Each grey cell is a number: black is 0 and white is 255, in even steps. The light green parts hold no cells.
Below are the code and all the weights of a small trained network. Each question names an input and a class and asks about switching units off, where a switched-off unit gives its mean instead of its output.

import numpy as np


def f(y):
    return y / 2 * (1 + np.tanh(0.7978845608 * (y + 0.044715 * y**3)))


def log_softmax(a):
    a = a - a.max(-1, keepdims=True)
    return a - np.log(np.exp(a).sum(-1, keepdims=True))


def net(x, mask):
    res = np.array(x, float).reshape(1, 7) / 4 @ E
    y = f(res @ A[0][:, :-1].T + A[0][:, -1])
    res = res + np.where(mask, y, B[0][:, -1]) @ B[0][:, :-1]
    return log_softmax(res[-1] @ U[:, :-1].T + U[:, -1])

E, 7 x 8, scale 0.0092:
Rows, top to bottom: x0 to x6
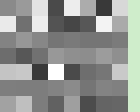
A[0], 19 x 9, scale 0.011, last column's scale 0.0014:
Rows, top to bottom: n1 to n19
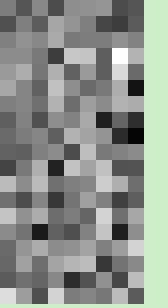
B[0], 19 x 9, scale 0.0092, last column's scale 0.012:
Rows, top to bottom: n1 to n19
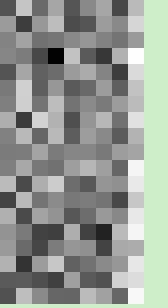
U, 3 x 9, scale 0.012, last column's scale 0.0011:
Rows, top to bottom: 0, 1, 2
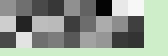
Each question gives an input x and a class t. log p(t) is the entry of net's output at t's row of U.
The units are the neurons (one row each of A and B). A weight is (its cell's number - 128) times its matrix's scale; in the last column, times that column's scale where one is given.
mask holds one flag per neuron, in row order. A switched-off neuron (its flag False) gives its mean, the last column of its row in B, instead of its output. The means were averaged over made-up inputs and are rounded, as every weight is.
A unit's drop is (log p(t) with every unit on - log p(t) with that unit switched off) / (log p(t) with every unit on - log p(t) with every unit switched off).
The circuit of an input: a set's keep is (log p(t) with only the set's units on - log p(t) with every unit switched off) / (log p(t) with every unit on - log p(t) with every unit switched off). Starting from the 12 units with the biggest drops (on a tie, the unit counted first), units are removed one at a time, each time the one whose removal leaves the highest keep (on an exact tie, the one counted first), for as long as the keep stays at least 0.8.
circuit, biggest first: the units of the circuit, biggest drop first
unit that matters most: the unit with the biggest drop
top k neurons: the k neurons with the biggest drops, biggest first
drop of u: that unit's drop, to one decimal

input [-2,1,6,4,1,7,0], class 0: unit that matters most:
n8
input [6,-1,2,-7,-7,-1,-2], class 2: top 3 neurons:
(n11, n15, n1)
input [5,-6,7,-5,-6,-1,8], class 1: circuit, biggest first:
(n17, n8)
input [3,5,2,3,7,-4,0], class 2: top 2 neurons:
(n19, n5)
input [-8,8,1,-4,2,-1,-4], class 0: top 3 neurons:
(n15, n18, n8)
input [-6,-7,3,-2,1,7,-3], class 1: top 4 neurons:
(n8, n2, n4, n17)
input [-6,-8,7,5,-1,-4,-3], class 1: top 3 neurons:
(n8, n2, n4)
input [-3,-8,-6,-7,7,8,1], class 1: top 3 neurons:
(n8, n2, n17)
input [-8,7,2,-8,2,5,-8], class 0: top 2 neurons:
(n15, n18)
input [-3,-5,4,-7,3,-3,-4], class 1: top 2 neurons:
(n8, n4)
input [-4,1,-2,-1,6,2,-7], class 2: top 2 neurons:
(n19, n4)
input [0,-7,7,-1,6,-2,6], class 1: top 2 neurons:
(n17, n8)
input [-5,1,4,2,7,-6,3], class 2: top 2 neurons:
(n19, n4)
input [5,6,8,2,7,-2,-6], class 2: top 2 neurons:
(n5, n19)
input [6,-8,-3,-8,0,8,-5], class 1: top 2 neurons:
(n8, n17)
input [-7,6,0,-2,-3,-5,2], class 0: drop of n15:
0.9
